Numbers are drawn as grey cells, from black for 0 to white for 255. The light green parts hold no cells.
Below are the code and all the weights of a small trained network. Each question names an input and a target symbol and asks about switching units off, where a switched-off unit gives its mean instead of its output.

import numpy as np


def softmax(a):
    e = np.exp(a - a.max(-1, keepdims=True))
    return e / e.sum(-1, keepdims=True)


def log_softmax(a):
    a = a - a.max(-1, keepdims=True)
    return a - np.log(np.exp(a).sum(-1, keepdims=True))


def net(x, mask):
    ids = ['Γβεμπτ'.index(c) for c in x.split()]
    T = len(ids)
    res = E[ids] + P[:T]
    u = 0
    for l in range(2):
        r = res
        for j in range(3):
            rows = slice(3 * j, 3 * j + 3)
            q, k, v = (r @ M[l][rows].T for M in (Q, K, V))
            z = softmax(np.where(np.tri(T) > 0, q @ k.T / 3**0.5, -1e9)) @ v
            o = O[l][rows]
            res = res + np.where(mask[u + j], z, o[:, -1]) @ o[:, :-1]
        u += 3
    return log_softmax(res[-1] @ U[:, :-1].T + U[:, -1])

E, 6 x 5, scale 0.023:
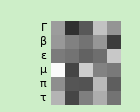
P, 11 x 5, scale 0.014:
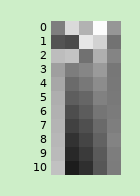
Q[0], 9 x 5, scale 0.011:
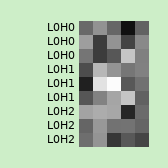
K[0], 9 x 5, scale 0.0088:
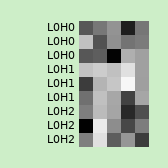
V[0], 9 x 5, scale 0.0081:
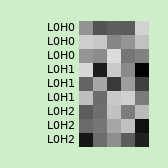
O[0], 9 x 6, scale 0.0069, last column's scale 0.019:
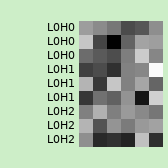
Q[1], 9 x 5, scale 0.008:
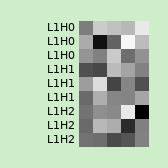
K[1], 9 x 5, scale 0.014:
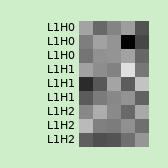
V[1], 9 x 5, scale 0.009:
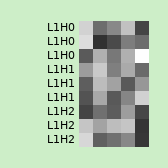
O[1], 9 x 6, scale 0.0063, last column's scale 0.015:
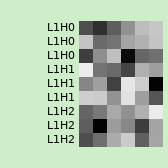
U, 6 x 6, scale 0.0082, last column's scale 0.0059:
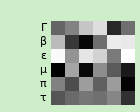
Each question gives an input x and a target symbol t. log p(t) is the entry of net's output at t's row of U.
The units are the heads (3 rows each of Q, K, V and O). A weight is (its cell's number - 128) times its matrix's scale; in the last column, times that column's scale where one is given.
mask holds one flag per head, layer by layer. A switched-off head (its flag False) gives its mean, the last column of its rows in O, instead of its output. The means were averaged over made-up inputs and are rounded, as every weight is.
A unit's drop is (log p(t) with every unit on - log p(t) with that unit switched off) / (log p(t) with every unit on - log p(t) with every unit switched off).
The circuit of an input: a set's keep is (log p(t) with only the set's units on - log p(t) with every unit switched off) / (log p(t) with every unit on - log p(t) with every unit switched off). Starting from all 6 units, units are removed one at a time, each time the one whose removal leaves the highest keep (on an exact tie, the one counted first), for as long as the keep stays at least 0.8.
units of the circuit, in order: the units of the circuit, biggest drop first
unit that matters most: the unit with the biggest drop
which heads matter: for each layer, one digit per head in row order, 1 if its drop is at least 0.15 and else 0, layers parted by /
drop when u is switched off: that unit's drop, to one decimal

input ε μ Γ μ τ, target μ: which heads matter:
010 / 100
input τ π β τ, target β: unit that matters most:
L0H2
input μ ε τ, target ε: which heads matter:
100 / 011
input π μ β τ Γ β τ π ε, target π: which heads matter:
110 / 011
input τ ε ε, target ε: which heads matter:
010 / 010
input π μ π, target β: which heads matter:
001 / 100
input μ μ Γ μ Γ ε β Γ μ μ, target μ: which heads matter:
010 / 000
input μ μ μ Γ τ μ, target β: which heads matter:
100 / 100
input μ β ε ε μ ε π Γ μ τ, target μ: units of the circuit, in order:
L0H1; L1H0
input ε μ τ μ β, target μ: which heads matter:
000 / 100
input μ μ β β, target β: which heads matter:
011 / 100
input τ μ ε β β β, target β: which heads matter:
011 / 001
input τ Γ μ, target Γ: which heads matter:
011 / 011
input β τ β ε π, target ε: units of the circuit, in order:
L0H1
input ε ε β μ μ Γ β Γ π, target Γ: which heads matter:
100 / 100
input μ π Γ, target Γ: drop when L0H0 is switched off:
0.0
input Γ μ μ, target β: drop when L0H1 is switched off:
-0.1
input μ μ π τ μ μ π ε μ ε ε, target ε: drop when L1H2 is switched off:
0.1
